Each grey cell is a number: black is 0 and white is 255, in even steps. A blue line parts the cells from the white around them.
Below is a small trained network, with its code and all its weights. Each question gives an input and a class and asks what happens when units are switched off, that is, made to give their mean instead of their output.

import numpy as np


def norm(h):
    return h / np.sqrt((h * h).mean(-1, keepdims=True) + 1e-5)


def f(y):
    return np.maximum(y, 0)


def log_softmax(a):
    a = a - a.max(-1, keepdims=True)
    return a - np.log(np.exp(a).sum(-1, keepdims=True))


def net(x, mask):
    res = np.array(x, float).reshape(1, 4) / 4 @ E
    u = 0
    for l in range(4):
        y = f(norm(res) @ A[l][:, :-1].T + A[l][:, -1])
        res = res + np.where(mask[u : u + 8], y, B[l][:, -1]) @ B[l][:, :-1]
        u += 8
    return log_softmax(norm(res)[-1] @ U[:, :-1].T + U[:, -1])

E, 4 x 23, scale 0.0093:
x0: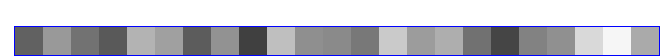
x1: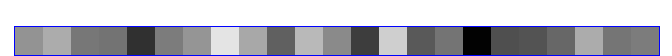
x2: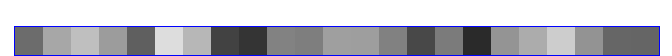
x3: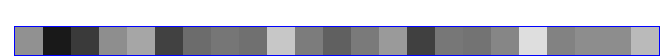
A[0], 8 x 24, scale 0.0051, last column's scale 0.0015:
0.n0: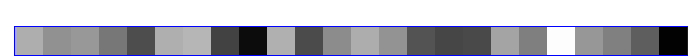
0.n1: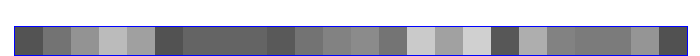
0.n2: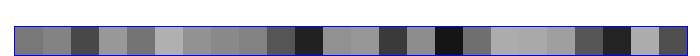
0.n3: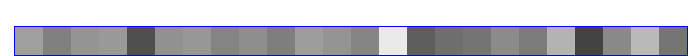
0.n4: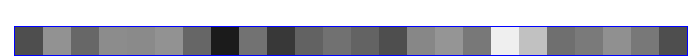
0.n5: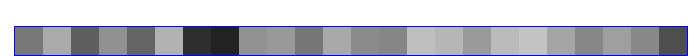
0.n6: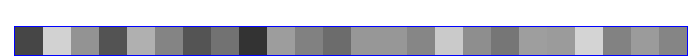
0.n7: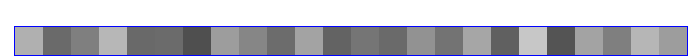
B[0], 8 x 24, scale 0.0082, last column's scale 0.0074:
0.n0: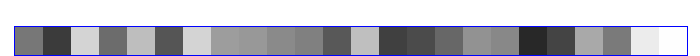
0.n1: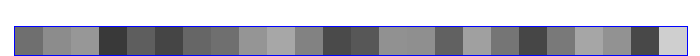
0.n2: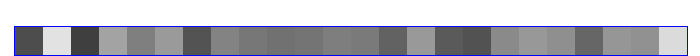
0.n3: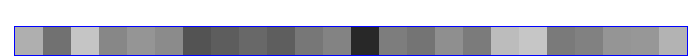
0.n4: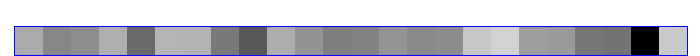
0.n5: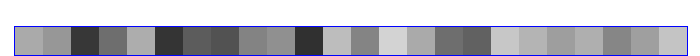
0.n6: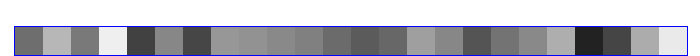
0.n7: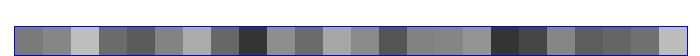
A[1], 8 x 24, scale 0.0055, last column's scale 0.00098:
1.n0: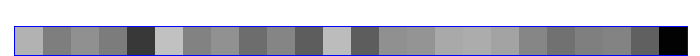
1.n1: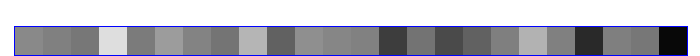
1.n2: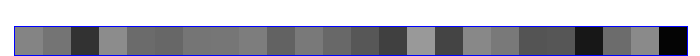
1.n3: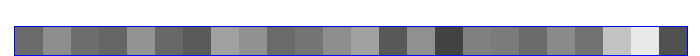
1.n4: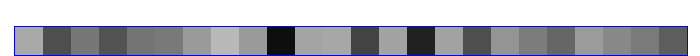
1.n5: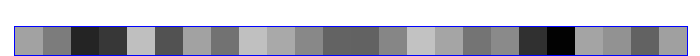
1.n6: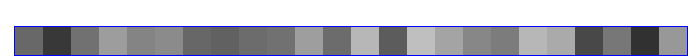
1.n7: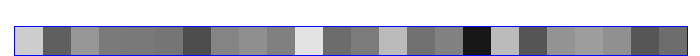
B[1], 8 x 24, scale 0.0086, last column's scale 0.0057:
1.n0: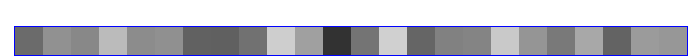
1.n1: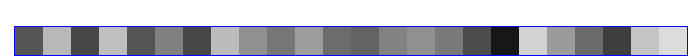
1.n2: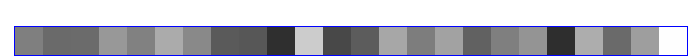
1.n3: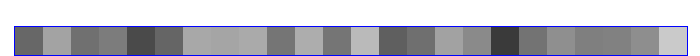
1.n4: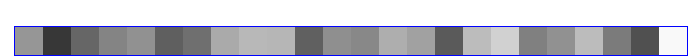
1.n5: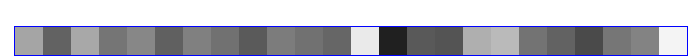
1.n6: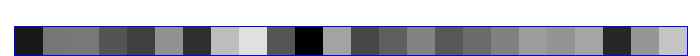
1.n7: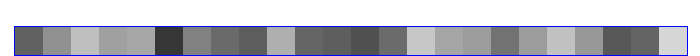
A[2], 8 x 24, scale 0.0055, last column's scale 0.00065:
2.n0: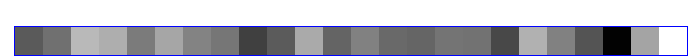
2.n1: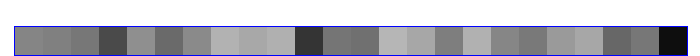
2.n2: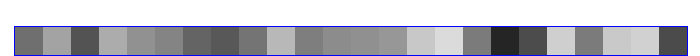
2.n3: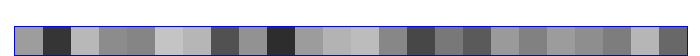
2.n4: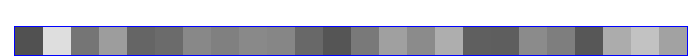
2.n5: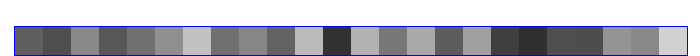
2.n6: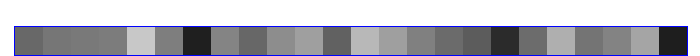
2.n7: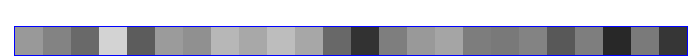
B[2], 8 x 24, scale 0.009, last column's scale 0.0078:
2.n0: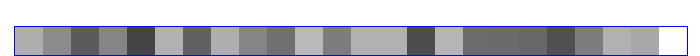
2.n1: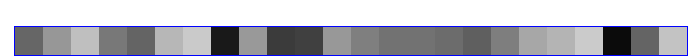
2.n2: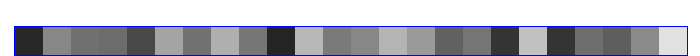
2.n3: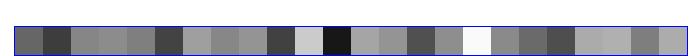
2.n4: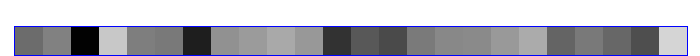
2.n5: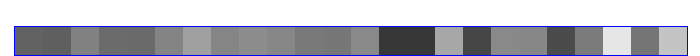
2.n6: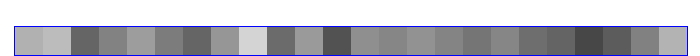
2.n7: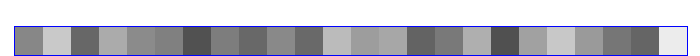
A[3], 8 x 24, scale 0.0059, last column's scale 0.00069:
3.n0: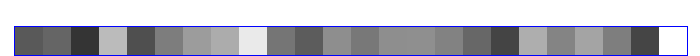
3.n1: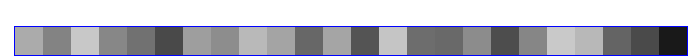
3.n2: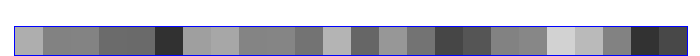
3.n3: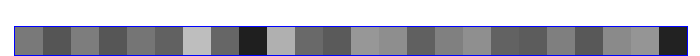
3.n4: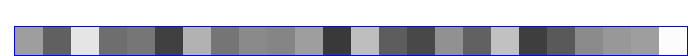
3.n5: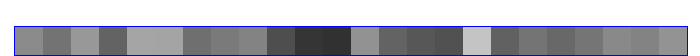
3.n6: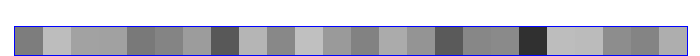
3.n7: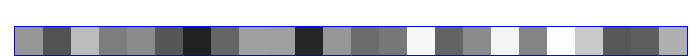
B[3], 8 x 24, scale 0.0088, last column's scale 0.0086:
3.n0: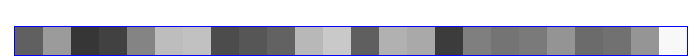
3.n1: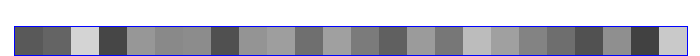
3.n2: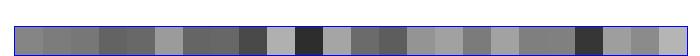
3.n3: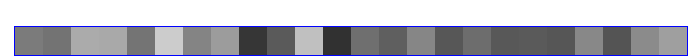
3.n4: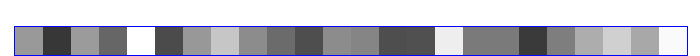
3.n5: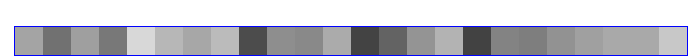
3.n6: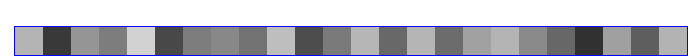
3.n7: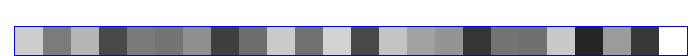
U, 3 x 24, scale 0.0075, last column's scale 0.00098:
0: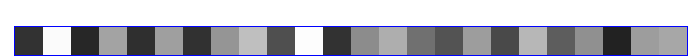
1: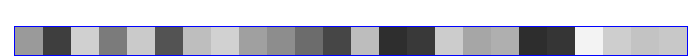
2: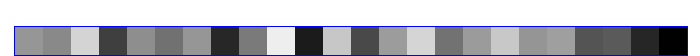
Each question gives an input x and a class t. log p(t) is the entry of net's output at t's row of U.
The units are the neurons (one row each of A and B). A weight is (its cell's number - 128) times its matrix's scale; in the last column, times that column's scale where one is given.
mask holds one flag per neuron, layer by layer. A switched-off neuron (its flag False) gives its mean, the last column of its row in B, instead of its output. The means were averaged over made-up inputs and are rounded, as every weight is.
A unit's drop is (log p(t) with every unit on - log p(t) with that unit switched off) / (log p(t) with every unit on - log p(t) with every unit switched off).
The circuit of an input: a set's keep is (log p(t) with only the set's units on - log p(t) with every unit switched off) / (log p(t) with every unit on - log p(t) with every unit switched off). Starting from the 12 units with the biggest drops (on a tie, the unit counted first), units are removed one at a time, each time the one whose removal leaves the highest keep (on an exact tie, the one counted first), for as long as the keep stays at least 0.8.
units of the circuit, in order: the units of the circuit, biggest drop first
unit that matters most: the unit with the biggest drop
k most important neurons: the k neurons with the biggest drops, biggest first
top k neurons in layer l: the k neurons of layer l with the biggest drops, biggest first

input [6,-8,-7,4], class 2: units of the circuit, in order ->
(3.n4)
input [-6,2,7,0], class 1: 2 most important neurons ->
(0.n0 0.n6)
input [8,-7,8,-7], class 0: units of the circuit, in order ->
(0.n6 2.n2)
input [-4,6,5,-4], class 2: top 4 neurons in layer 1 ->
(1.n4 1.n5 1.n7 1.n2)
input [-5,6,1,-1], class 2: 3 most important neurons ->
(1.n4 0.n6 0.n3)
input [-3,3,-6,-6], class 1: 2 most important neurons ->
(0.n6 1.n5)
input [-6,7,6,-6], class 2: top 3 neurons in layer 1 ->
(1.n4 1.n2 1.n5)
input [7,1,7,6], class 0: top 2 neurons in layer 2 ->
(2.n2 2.n4)
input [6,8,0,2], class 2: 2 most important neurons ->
(1.n4 0.n2)
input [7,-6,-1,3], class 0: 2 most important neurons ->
(0.n6 2.n2)
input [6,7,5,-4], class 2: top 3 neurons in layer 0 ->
(0.n2 0.n3 0.n7)
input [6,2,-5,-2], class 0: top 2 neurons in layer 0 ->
(0.n6 0.n0)
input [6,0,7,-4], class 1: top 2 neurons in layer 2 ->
(2.n3 2.n7)
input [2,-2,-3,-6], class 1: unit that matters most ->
1.n5
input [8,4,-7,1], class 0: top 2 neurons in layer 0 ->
(0.n0 0.n6)
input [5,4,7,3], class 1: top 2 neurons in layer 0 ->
(0.n0 0.n2)
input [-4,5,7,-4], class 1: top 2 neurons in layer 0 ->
(0.n0 0.n6)
